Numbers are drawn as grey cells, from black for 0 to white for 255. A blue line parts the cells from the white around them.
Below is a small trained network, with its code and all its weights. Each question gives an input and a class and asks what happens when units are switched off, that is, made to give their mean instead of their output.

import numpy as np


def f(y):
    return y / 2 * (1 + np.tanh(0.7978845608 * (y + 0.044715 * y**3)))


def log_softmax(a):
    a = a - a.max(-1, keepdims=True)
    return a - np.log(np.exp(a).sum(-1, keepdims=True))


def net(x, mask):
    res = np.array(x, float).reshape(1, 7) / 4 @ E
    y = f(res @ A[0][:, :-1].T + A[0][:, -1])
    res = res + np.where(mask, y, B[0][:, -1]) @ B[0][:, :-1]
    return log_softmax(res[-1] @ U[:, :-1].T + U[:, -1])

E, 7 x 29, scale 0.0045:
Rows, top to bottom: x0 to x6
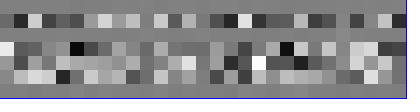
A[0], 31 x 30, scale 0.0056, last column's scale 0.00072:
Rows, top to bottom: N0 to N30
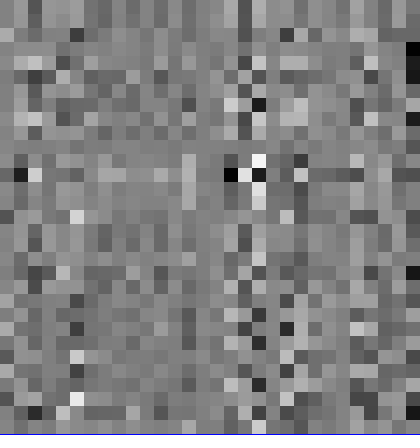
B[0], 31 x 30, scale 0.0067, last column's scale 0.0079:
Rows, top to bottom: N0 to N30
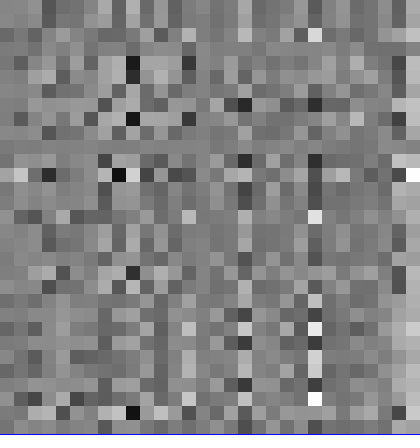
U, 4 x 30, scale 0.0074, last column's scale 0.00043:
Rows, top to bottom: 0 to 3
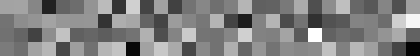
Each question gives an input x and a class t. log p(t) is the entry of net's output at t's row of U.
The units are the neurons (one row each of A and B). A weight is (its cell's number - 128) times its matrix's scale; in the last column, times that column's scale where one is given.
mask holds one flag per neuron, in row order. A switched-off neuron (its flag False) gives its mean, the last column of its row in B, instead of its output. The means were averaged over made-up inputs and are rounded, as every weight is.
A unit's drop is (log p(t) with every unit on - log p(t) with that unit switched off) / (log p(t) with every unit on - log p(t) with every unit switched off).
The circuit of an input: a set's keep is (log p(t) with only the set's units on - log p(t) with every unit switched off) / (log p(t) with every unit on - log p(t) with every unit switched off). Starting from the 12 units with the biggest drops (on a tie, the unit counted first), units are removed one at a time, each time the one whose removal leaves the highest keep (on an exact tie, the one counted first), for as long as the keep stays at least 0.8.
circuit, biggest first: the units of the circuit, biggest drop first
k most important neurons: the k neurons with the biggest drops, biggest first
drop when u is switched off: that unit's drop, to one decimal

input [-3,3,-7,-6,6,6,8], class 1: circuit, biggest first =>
(N11)
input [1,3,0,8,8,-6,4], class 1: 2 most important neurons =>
(N11 N13)
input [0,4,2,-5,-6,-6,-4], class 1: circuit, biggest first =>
(N7 N27)
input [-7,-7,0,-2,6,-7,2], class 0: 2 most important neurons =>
(N20 N0)
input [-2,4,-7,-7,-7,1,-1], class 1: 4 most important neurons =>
(N7 N27 N24 N22)
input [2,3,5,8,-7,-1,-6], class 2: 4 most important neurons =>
(N23 N2 N26 N21)
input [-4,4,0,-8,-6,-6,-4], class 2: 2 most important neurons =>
(N28 N15)
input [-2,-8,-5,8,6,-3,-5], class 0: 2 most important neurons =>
(N20 N0)
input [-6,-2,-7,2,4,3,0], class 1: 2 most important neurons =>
(N12 N29)
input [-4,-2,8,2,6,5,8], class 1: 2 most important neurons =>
(N11 N29)
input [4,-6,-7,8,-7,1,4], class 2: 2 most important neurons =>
(N23 N2)
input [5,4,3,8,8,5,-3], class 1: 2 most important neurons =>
(N11 N13)
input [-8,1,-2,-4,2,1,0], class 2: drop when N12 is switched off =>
0.1
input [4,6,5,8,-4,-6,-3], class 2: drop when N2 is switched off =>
0.1
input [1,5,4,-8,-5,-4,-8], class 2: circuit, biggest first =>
(N28)
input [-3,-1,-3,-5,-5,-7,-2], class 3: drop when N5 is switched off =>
0.2
